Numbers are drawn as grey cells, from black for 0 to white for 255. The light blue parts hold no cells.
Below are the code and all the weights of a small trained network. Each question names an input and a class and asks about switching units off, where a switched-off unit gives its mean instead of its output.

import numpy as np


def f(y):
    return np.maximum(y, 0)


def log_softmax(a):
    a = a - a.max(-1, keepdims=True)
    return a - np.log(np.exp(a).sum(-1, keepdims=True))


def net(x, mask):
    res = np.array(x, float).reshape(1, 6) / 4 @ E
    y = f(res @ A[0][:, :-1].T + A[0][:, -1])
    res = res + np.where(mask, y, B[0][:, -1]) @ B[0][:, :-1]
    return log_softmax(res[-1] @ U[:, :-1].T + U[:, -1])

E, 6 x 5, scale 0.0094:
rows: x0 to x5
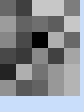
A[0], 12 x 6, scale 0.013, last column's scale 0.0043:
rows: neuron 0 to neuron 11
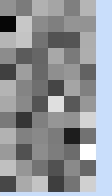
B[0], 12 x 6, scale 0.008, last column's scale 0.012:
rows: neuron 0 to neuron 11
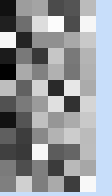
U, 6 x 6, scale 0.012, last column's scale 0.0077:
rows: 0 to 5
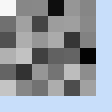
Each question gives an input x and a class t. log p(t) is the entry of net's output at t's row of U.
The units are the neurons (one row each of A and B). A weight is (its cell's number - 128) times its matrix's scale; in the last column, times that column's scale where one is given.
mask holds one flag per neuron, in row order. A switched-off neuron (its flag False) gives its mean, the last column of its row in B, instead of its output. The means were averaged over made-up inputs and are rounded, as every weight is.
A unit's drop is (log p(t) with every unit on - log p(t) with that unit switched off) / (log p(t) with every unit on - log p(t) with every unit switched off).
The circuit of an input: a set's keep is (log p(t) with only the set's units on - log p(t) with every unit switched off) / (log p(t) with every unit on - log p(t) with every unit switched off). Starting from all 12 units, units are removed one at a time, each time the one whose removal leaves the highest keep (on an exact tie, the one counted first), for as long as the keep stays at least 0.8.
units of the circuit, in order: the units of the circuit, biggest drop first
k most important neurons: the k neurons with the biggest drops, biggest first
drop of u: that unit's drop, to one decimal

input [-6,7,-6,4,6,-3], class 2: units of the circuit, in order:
neuron 11
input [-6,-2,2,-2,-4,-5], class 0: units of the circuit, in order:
neuron 1; neuron 2
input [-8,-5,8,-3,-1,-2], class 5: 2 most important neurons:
neuron 2; neuron 6
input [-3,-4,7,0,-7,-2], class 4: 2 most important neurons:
neuron 8; neuron 11
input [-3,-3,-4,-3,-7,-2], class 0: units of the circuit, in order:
neuron 1; neuron 2
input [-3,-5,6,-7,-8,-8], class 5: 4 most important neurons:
neuron 6; neuron 2; neuron 7; neuron 5
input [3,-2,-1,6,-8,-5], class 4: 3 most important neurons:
neuron 8; neuron 1; neuron 6
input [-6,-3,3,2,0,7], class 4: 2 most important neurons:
neuron 11; neuron 5
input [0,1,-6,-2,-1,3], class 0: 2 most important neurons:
neuron 1; neuron 6
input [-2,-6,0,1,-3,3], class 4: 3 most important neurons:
neuron 11; neuron 1; neuron 8
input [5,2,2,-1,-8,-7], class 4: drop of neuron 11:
0.1
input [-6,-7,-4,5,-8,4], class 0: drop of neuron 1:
0.2
